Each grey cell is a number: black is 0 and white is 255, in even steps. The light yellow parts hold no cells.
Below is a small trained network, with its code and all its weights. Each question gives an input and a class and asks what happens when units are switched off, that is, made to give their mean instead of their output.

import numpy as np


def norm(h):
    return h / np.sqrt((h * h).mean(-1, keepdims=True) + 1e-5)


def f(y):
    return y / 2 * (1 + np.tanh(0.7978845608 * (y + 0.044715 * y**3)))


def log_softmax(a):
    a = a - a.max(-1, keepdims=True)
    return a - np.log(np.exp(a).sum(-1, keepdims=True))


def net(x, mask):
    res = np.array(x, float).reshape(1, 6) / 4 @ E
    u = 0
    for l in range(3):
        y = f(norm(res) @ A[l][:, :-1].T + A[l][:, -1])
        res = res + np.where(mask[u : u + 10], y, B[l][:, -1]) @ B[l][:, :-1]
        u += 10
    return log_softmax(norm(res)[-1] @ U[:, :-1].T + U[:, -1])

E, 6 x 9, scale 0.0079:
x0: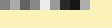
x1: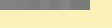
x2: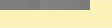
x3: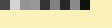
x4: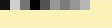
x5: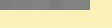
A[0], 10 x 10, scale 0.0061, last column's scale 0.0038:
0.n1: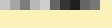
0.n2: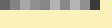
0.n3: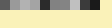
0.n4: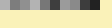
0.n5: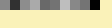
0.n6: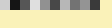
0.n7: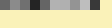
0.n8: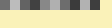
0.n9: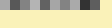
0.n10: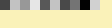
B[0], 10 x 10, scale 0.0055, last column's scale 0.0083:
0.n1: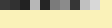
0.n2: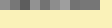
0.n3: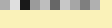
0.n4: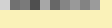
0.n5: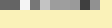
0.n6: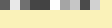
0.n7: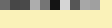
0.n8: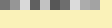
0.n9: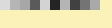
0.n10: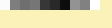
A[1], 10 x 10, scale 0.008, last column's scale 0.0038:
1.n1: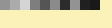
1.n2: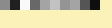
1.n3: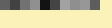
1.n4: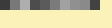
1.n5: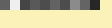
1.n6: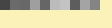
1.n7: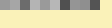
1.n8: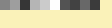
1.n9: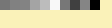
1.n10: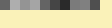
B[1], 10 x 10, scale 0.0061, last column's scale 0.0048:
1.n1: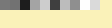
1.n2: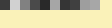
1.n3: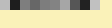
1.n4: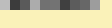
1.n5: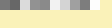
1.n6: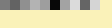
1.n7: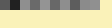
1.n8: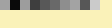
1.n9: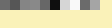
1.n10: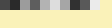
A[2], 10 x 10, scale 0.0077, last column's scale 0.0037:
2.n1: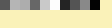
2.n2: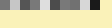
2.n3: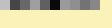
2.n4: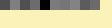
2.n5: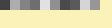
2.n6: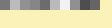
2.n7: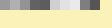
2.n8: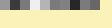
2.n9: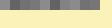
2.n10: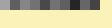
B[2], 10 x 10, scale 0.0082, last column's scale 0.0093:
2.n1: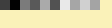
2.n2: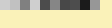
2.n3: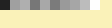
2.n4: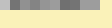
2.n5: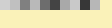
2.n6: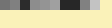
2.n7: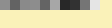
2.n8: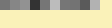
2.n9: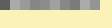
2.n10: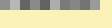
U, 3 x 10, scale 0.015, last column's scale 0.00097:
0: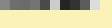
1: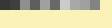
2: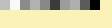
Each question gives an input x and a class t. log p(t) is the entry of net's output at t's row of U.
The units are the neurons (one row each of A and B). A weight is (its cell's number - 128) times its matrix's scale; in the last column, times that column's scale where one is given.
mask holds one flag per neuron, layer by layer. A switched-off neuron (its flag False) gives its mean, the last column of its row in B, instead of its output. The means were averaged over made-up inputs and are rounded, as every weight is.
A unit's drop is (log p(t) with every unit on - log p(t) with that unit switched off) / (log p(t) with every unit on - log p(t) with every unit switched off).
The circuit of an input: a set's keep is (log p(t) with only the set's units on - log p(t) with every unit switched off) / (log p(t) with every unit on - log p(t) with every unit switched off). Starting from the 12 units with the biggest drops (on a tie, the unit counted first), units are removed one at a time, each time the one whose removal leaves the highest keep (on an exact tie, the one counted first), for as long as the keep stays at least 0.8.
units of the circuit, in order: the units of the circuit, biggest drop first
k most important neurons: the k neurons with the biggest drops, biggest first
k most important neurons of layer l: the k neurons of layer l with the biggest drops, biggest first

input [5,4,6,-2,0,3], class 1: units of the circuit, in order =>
(0.n10)
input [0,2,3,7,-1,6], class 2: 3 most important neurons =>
(0.n10, 0.n3, 2.n7)
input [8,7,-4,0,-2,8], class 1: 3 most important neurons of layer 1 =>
(1.n8, 1.n9, 1.n6)
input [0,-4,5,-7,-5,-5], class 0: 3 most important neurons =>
(0.n6, 1.n2, 2.n7)
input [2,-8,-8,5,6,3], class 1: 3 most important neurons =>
(1.n5, 2.n1, 1.n10)
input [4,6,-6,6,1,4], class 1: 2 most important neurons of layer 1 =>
(1.n5, 1.n10)
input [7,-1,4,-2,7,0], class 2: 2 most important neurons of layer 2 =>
(2.n5, 2.n2)
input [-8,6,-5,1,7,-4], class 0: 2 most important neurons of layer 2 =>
(2.n7, 2.n6)
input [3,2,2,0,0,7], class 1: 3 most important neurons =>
(0.n10, 1.n6, 2.n7)
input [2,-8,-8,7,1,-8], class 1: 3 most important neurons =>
(1.n5, 1.n10, 2.n1)
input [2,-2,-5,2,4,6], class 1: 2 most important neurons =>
(2.n1, 1.n5)
